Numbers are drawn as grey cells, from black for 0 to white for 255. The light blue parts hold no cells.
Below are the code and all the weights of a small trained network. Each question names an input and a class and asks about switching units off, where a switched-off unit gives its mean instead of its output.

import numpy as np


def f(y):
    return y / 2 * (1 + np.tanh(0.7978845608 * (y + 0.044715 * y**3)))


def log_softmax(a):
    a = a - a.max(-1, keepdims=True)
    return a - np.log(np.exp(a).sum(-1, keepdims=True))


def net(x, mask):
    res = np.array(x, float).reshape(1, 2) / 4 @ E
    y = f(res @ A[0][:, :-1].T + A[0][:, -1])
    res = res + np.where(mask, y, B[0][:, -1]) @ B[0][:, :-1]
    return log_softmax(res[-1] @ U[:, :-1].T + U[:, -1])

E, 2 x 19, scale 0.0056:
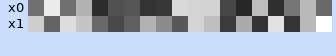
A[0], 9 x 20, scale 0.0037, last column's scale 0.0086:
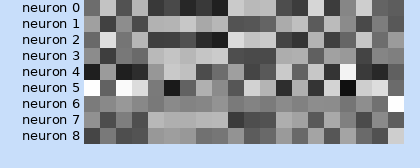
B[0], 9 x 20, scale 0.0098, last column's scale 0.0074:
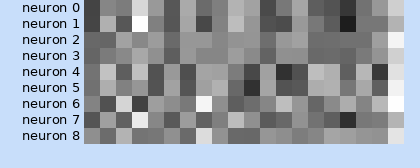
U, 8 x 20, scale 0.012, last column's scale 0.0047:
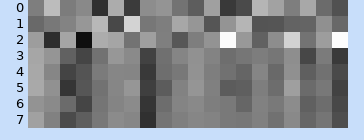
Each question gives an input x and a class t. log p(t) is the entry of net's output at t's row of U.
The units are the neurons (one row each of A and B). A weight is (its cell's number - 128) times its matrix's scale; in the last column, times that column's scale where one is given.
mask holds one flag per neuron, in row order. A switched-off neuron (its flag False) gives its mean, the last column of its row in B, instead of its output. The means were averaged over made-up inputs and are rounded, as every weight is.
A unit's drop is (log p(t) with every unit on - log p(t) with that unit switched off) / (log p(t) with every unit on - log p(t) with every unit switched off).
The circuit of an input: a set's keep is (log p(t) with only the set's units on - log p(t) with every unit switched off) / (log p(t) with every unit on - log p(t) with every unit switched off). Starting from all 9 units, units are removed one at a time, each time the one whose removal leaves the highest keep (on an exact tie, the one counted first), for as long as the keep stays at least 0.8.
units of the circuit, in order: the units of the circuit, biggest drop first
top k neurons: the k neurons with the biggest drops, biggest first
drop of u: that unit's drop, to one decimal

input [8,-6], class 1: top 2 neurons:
(neuron 0; neuron 2)
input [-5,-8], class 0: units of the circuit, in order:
(neuron 4)
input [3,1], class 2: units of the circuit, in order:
(neuron 1; neuron 4)
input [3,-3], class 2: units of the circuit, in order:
(neuron 5; neuron 1; neuron 7)
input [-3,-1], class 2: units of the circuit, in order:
(neuron 0; neuron 4)
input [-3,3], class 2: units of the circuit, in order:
(neuron 4; neuron 0)
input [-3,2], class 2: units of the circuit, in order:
(neuron 4; neuron 0)
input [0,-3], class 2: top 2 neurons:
(neuron 5; neuron 1)
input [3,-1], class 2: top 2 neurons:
(neuron 1; neuron 7)
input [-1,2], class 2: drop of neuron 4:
0.4
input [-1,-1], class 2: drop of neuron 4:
0.0
